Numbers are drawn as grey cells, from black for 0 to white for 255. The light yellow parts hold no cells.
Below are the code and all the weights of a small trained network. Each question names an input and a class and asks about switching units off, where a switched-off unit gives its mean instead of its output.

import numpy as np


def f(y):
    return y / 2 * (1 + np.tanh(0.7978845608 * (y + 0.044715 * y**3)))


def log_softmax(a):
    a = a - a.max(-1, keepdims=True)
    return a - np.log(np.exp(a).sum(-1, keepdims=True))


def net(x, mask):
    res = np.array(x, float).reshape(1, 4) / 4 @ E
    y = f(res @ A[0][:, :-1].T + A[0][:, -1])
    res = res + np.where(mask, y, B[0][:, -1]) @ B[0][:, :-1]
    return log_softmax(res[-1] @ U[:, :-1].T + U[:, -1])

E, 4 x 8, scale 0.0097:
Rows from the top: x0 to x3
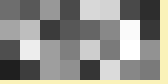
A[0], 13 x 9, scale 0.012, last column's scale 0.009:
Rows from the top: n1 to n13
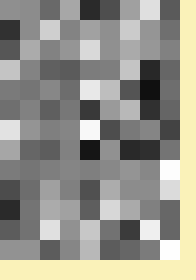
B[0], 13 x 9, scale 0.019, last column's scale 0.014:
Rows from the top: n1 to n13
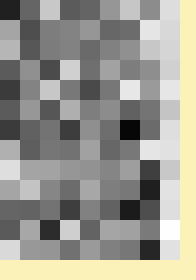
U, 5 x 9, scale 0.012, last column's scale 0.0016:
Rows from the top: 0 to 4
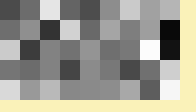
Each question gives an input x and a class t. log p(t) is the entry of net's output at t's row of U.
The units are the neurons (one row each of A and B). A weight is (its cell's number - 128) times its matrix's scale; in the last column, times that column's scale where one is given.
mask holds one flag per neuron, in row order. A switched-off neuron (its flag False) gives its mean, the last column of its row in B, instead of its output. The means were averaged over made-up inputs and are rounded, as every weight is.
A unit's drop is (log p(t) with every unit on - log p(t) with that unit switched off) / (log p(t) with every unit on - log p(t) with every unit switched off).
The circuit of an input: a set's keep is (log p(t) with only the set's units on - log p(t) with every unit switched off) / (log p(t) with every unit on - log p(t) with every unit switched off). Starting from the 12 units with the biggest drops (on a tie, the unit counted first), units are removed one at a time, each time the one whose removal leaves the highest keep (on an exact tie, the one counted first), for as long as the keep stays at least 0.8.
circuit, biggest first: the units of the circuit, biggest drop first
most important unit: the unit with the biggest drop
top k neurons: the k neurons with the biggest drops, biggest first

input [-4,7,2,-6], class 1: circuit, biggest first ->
n4
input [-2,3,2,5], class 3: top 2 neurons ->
n11, n12
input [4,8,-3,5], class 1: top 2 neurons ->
n4, n6
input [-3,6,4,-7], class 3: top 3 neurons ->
n7, n12, n13
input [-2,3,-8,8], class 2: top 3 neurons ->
n8, n7, n13
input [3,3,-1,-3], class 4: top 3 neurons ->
n1, n12, n11
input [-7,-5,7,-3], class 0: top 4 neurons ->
n1, n8, n12, n11
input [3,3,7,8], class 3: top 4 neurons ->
n11, n10, n8, n6
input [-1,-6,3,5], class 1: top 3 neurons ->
n12, n7, n13
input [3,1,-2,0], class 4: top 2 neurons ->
n1, n7
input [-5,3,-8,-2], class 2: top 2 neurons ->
n8, n5
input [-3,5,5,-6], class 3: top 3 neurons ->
n7, n12, n8
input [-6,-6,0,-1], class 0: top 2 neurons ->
n1, n4
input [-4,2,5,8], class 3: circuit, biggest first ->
n11
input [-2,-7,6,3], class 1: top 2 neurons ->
n12, n8
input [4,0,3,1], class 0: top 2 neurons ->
n5, n8
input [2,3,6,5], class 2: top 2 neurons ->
n2, n3
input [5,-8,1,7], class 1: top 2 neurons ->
n12, n7
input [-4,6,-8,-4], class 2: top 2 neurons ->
n8, n12
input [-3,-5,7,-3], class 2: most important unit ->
n2
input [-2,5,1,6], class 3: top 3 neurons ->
n12, n11, n10
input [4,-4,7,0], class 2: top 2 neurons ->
n2, n3
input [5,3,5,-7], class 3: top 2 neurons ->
n7, n1
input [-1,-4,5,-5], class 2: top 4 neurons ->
n3, n10, n11, n4
